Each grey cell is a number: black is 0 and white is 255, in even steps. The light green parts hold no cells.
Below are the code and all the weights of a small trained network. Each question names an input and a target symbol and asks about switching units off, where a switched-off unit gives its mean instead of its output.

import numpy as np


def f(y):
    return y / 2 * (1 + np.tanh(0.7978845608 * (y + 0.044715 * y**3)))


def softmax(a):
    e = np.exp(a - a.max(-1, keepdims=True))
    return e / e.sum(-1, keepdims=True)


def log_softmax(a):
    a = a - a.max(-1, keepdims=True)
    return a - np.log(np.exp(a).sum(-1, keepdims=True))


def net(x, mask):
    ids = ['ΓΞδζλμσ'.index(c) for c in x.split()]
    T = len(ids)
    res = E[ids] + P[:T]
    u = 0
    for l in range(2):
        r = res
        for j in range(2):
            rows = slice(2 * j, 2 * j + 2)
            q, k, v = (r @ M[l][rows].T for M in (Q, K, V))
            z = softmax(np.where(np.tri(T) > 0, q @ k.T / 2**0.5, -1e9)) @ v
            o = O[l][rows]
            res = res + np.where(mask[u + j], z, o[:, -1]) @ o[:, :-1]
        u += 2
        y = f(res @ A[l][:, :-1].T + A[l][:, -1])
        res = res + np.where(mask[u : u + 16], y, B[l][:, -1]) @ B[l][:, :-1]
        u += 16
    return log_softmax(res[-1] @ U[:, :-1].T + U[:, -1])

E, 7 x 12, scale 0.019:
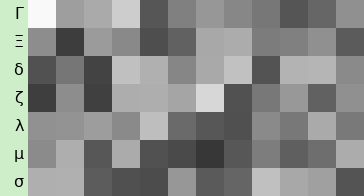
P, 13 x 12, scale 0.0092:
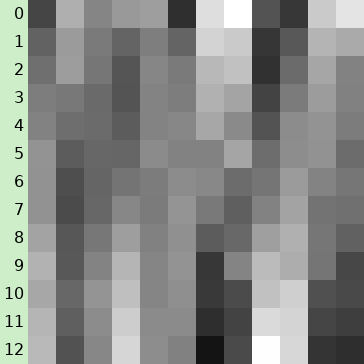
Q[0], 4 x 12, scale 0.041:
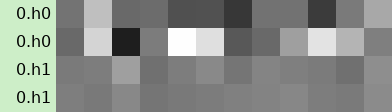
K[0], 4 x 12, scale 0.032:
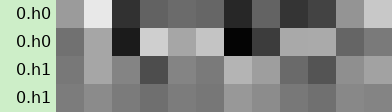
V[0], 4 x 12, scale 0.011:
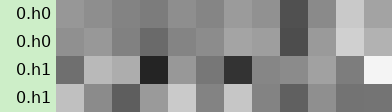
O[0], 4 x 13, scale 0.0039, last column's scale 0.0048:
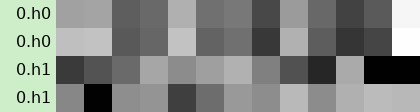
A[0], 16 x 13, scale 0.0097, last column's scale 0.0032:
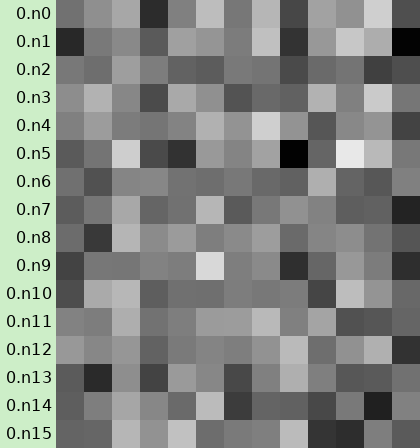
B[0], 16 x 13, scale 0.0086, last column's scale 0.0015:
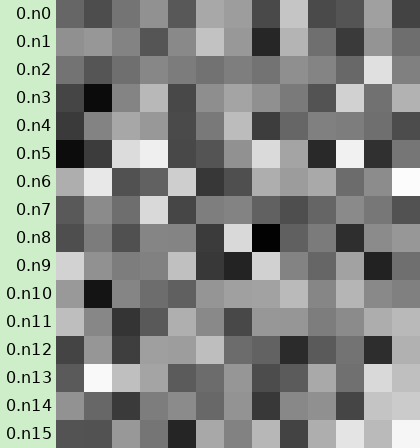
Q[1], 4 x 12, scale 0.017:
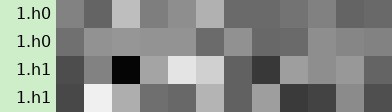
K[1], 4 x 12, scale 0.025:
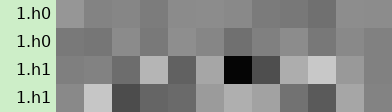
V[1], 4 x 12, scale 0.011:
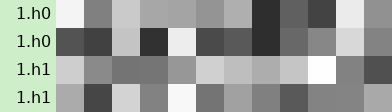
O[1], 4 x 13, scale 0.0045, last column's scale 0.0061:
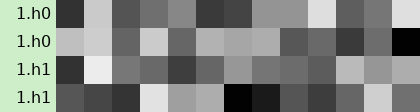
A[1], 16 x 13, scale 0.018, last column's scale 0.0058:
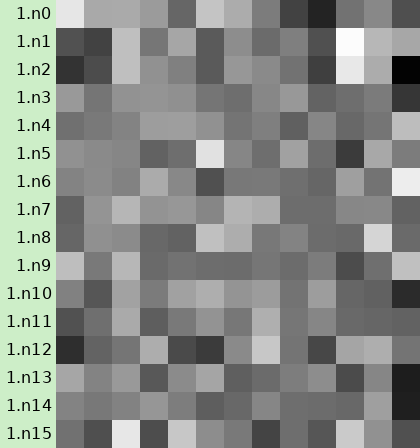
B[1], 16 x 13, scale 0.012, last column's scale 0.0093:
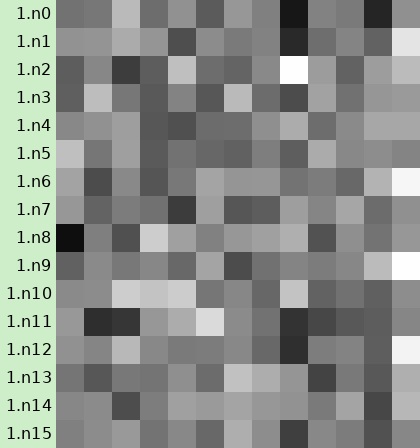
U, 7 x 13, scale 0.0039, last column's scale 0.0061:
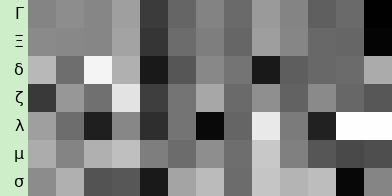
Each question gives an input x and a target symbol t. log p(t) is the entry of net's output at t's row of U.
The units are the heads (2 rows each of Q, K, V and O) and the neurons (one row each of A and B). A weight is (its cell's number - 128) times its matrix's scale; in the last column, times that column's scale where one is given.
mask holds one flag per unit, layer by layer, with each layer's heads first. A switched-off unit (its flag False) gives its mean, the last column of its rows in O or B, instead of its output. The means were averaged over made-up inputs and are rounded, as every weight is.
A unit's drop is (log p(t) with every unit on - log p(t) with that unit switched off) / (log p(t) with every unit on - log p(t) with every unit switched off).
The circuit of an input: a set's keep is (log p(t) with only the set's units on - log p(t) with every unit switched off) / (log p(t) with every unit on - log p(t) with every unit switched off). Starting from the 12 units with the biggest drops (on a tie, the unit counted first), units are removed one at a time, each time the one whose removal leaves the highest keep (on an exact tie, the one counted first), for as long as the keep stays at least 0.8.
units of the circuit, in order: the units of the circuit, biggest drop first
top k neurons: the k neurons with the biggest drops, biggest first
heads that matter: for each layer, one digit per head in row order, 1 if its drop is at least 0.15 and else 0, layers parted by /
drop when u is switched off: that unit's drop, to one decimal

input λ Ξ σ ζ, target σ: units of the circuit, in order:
[1.h1 1.n7]
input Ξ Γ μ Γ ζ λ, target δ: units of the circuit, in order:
[1.n1]
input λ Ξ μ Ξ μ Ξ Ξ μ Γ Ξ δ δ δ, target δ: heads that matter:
01 / 01
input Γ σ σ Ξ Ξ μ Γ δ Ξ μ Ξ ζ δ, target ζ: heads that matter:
11 / 01
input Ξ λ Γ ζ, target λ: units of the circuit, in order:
[1.h1 1.n4]
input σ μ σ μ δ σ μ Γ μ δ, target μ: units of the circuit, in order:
[1.h1 1.n10]
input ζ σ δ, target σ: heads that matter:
00 / 01
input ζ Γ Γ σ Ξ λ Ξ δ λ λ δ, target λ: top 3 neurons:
[1.n4 1.n12 1.n1]
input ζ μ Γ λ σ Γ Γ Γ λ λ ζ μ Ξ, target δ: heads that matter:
10 / 00
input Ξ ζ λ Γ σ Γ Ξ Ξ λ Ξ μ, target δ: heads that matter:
10 / 00
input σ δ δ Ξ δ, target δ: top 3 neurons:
[1.n12 1.n1 0.n3]
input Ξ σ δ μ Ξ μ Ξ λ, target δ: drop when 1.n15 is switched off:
0.2
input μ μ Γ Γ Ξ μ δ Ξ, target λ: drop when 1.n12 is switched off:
0.1
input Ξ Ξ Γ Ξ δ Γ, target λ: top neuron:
[0.n6]
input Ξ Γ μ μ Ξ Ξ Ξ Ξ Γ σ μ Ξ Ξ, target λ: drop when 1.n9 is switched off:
0.2
